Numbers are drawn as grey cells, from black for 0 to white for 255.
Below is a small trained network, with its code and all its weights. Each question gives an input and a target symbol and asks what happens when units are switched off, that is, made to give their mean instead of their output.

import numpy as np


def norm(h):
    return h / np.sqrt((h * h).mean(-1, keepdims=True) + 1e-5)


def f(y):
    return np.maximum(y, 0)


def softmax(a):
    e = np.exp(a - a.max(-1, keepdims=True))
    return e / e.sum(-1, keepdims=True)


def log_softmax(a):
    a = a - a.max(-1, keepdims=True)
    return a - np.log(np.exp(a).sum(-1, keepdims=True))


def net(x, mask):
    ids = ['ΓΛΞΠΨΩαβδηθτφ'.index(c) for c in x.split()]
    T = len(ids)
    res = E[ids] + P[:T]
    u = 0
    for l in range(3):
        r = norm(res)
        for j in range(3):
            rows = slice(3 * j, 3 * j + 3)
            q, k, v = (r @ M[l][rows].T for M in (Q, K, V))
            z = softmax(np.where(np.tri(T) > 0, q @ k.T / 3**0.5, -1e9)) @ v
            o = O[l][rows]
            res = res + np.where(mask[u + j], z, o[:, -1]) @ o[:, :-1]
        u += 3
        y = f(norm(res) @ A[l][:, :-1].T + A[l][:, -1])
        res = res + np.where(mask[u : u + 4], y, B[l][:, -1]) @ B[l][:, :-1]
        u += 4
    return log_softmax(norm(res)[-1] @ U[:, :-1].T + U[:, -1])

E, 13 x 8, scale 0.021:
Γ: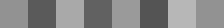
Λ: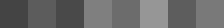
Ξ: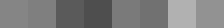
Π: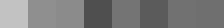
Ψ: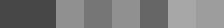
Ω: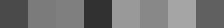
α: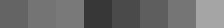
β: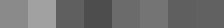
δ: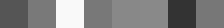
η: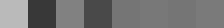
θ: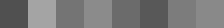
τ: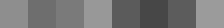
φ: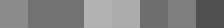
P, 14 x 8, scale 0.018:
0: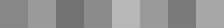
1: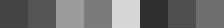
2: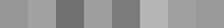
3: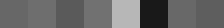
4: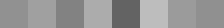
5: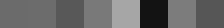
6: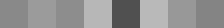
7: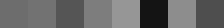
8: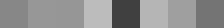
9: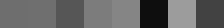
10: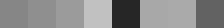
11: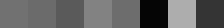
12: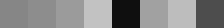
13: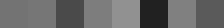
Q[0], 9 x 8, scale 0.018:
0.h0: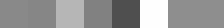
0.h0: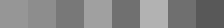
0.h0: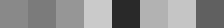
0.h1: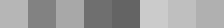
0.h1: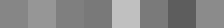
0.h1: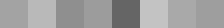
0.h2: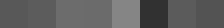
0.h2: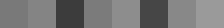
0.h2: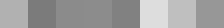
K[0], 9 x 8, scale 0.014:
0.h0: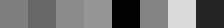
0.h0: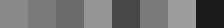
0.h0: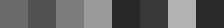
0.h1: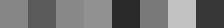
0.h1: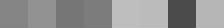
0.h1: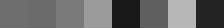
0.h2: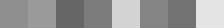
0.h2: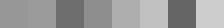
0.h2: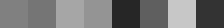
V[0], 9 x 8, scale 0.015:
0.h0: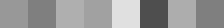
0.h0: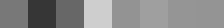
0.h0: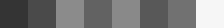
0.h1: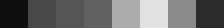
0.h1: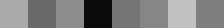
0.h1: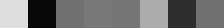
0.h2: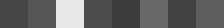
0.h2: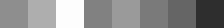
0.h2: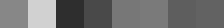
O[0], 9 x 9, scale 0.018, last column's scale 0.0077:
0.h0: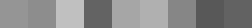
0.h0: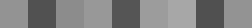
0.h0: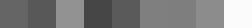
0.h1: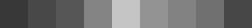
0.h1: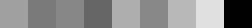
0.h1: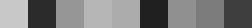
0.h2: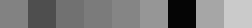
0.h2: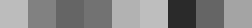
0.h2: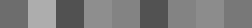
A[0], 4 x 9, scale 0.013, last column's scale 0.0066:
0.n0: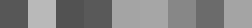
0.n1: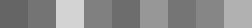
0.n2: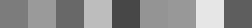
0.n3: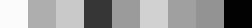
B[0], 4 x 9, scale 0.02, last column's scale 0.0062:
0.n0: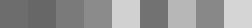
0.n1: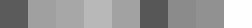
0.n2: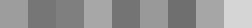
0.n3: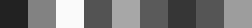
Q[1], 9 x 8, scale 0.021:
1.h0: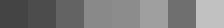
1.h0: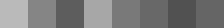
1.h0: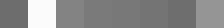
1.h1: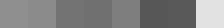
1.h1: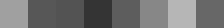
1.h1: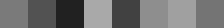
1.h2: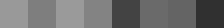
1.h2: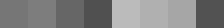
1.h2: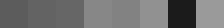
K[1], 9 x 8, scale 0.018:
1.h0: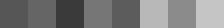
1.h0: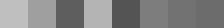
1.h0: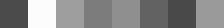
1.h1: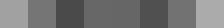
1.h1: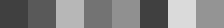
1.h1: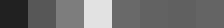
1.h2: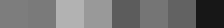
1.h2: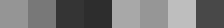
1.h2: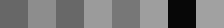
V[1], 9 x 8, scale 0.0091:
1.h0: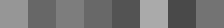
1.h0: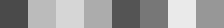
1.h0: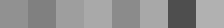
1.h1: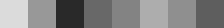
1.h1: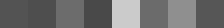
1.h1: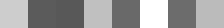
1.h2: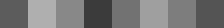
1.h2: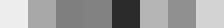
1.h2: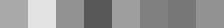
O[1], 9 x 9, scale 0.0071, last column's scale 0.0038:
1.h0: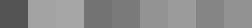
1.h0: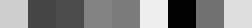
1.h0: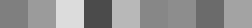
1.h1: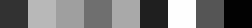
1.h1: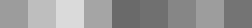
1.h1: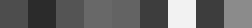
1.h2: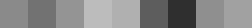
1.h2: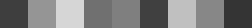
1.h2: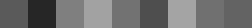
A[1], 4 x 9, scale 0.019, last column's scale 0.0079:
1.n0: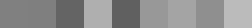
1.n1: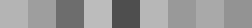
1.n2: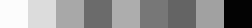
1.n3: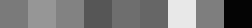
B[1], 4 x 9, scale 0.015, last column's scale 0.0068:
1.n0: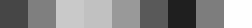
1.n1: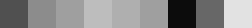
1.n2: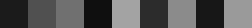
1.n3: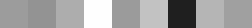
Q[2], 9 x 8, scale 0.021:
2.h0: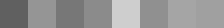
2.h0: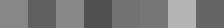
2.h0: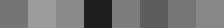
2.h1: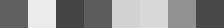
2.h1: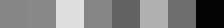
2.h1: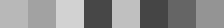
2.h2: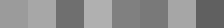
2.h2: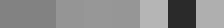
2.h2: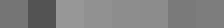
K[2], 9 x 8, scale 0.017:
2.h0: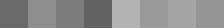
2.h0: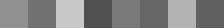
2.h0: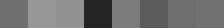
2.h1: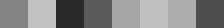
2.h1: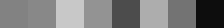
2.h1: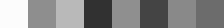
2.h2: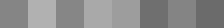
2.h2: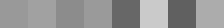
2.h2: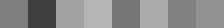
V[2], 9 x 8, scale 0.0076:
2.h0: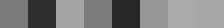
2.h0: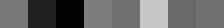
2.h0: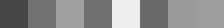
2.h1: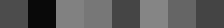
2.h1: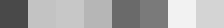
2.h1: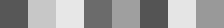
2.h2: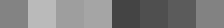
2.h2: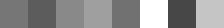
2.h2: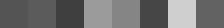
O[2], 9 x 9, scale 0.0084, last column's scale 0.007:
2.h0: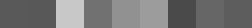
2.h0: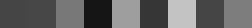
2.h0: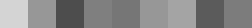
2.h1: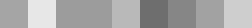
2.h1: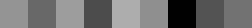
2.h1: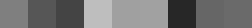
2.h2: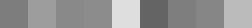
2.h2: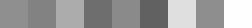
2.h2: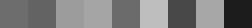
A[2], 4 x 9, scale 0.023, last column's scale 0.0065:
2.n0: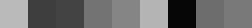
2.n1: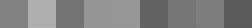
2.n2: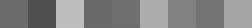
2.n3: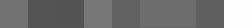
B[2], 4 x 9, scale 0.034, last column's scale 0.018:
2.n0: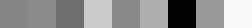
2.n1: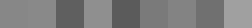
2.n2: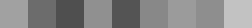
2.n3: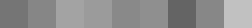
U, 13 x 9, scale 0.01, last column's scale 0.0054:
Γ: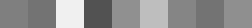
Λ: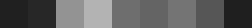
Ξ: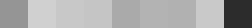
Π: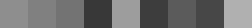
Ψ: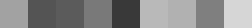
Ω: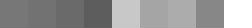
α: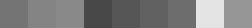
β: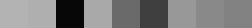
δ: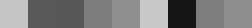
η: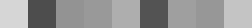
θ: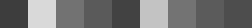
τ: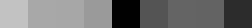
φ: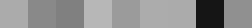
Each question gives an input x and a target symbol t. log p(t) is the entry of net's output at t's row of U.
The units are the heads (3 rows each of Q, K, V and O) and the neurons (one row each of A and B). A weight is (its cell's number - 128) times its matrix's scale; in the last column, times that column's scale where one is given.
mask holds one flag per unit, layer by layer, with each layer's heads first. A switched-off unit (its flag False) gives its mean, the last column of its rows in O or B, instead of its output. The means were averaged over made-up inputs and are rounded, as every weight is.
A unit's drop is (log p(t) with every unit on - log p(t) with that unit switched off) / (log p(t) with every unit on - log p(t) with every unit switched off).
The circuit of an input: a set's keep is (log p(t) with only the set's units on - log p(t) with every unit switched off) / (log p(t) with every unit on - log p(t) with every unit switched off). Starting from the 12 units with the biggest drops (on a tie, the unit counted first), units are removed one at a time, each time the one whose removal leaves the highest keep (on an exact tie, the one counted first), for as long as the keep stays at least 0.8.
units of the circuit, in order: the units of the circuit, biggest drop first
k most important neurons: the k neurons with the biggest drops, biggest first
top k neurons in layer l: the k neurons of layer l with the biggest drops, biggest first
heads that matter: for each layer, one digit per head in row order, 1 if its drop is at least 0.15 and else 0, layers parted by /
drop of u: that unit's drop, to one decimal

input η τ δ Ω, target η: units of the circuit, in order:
(0.h1)
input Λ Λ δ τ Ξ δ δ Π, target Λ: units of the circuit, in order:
(0.h1; 0.h2)
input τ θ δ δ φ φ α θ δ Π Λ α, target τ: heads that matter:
000 / 000 / 000
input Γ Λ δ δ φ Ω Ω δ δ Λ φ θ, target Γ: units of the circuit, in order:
(0.h0; 2.n0)
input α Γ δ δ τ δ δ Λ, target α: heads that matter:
101 / 000 / 000
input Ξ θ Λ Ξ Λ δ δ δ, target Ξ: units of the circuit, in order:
(0.h2; 0.h1)
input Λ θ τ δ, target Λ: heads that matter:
010 / 000 / 000
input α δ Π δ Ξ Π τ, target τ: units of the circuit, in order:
(0.h1; 2.n0)
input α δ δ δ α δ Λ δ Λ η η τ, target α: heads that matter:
100 / 000 / 000
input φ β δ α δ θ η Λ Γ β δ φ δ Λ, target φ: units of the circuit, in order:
(0.h0; 0.h2)
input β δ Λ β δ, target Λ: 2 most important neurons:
(2.n0; 2.n2)
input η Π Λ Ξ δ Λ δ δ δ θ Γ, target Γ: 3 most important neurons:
(0.n3; 2.n0; 0.n1)
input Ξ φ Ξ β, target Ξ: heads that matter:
011 / 000 / 000
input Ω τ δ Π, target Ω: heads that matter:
010 / 000 / 000
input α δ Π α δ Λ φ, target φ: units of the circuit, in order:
(2.n0; 0.h2)
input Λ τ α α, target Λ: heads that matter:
010 / 000 / 000
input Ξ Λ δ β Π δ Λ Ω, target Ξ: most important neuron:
(1.n3)
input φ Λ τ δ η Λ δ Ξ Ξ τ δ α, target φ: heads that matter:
100 / 000 / 000
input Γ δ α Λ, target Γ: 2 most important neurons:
(0.n3; 2.n0)
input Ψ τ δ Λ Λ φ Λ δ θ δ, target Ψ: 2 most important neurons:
(2.n2; 2.n0)
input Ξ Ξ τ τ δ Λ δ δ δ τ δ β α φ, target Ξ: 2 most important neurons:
(1.n3; 2.n0)
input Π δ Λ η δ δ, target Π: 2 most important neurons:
(1.n2; 2.n0)
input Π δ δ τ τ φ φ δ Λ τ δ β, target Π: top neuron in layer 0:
(0.n3)
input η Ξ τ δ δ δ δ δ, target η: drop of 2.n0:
0.1
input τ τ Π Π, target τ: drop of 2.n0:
0.1
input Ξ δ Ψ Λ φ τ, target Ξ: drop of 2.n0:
0.2
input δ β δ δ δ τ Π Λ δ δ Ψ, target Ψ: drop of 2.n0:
0.2
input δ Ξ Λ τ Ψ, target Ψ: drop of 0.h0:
0.1
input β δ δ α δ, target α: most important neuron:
(2.n0)
